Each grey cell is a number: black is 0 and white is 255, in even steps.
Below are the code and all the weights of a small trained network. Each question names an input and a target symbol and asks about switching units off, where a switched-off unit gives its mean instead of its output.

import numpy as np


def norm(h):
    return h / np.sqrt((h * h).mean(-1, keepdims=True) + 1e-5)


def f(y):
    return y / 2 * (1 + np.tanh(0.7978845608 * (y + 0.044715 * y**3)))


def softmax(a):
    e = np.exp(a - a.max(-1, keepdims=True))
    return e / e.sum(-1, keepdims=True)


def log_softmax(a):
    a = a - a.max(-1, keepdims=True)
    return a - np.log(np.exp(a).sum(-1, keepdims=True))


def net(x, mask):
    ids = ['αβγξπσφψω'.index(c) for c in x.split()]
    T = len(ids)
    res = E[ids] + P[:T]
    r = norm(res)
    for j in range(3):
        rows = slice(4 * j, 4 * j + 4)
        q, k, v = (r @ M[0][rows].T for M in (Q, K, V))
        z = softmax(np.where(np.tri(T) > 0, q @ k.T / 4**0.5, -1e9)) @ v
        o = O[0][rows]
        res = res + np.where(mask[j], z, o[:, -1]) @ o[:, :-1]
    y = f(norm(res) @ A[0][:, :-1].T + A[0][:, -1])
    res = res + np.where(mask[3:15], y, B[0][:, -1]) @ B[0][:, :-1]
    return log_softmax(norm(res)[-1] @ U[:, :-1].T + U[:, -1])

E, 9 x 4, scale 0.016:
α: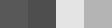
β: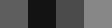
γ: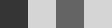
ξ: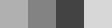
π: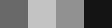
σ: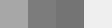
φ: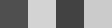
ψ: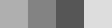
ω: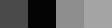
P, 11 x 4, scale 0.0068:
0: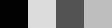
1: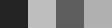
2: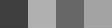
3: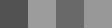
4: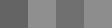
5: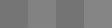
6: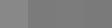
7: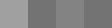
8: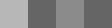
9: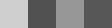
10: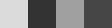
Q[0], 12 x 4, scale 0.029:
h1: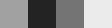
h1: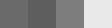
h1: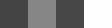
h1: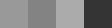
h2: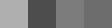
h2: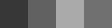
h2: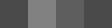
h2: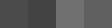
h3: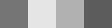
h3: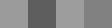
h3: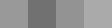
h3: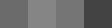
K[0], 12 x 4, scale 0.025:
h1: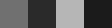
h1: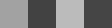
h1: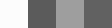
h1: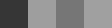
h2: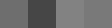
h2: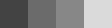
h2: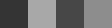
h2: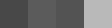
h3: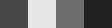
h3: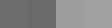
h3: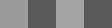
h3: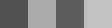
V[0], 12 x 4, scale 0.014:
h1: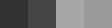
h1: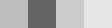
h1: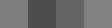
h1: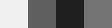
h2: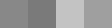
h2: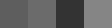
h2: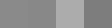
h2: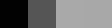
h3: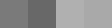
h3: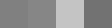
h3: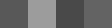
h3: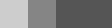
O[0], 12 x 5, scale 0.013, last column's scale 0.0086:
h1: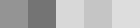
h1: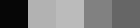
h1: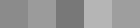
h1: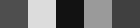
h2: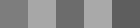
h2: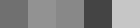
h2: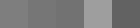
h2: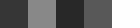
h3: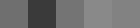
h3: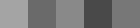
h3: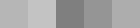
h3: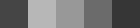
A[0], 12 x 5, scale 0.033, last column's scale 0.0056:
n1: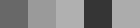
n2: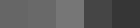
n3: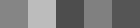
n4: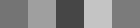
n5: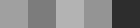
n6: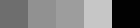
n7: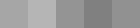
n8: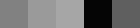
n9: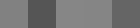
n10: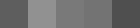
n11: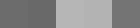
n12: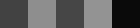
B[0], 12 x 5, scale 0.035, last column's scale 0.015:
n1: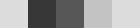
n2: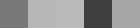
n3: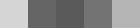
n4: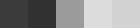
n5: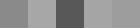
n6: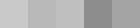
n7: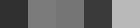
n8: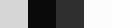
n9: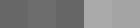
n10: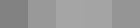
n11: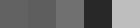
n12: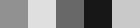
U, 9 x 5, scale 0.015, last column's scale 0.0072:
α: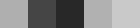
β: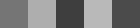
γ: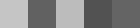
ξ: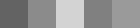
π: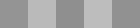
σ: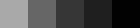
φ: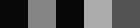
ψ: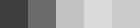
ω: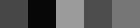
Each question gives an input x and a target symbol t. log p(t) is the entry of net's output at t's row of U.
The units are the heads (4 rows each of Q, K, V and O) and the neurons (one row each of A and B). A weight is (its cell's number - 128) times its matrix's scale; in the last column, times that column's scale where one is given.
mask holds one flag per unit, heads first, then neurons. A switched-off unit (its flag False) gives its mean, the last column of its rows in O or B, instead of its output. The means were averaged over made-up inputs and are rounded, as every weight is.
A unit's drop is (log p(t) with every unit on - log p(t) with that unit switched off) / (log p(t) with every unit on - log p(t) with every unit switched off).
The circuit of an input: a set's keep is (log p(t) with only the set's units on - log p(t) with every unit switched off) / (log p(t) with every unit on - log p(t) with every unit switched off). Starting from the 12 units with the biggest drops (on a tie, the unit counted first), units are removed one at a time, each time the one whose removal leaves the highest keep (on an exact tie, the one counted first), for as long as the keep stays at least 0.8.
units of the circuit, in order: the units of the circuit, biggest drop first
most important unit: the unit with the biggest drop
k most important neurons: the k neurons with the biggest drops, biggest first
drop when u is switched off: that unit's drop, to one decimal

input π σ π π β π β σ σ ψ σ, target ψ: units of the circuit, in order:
[h1 n8 n4]
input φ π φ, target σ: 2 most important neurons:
[n4 n8]
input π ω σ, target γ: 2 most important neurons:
[n6 n8]
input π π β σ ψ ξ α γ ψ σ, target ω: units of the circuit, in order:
[n11 h1]
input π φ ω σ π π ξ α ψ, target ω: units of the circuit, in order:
[n11 h1]
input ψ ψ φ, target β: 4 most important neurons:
[n12 n8 n3 n4]
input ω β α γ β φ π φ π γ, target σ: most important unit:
h3
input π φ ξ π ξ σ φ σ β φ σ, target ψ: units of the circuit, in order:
[h1 n4 n8]
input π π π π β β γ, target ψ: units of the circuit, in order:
[n4 n8]
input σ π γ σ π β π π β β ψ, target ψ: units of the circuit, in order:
[h1 n4 n8]
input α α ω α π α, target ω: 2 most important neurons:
[n8 n11]
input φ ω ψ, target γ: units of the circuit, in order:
[h1 n6 n8]
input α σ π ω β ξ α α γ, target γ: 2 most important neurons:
[n6 n8]
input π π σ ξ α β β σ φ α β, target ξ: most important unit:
h1
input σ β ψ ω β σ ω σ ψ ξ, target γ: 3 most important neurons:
[n6 n8 n11]
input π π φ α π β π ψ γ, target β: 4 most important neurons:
[n8 n12 n3 n4]
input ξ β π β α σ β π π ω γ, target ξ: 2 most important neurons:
[n8 n6]
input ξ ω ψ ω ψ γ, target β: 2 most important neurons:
[n12 n8]
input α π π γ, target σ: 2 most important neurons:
[n4 n8]
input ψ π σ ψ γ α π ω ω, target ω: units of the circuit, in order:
[n8]
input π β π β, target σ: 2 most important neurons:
[n12 n8]
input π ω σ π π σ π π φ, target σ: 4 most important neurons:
[n8 n4 n1 n7]
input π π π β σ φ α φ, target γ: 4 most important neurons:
[n6 n8 n11 n4]
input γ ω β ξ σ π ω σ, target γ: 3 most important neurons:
[n6 n8 n11]
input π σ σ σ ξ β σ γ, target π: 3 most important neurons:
[n8 n12 n6]
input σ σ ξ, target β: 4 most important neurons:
[n12 n8 n3 n1]
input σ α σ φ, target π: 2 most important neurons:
[n8 n12]
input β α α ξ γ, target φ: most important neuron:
[n4]
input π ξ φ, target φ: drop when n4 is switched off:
0.8
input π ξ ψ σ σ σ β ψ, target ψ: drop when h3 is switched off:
0.0
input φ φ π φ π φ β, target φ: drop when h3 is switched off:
0.1
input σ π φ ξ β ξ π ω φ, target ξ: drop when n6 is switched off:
0.3
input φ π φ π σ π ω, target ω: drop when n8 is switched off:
0.2
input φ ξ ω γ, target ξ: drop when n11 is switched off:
0.2
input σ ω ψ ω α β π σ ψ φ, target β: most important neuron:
[n8]
